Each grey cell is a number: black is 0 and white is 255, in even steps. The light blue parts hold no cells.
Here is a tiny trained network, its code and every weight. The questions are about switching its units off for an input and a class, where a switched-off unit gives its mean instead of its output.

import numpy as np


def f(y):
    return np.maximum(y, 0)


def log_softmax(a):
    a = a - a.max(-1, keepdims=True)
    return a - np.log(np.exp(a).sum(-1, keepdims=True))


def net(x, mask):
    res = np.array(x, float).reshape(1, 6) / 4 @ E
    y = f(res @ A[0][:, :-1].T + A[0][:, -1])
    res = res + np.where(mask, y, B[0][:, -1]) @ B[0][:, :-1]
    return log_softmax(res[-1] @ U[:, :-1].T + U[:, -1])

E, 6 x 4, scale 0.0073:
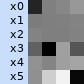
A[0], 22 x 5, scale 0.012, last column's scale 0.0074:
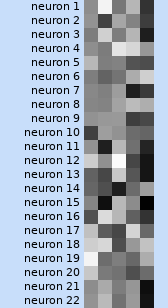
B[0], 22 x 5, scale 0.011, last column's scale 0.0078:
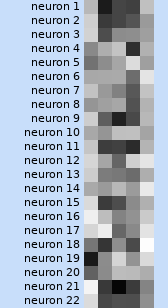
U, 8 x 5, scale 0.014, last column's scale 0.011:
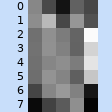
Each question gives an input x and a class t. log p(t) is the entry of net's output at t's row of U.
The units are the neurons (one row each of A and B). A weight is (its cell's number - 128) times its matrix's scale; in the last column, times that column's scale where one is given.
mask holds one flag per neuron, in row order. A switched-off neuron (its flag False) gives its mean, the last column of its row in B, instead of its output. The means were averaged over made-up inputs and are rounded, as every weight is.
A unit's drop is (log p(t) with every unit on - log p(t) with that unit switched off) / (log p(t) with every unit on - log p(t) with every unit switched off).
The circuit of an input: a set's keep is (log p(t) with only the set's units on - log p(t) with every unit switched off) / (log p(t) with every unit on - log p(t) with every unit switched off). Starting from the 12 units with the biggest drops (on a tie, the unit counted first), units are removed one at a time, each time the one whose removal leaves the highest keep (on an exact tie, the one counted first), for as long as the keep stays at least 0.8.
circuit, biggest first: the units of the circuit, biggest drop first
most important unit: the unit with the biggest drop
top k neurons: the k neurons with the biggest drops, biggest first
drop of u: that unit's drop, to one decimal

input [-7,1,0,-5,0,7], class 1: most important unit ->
neuron 12
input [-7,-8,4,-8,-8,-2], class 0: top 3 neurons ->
neuron 1; neuron 18; neuron 22
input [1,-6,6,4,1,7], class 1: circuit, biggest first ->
neuron 12; neuron 18
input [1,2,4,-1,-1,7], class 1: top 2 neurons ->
neuron 12; neuron 16
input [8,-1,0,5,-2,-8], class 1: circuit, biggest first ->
neuron 17; neuron 18
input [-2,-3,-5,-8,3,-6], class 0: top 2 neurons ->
neuron 1; neuron 18
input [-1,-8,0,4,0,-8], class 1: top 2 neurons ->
neuron 17; neuron 18
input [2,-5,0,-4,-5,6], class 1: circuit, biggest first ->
neuron 16; neuron 12
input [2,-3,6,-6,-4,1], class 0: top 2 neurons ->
neuron 1; neuron 19
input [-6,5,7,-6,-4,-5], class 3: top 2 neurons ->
neuron 18; neuron 19
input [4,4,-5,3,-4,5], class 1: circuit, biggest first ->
neuron 18; neuron 19; neuron 16
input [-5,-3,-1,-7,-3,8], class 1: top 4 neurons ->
neuron 12; neuron 16; neuron 5; neuron 20
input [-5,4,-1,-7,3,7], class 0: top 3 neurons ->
neuron 1; neuron 18; neuron 9
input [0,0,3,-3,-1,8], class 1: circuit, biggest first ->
neuron 12
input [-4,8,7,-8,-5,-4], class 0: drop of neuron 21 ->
0.0
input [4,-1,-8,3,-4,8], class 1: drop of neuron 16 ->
0.1
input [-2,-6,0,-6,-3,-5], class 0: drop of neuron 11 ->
-0.3
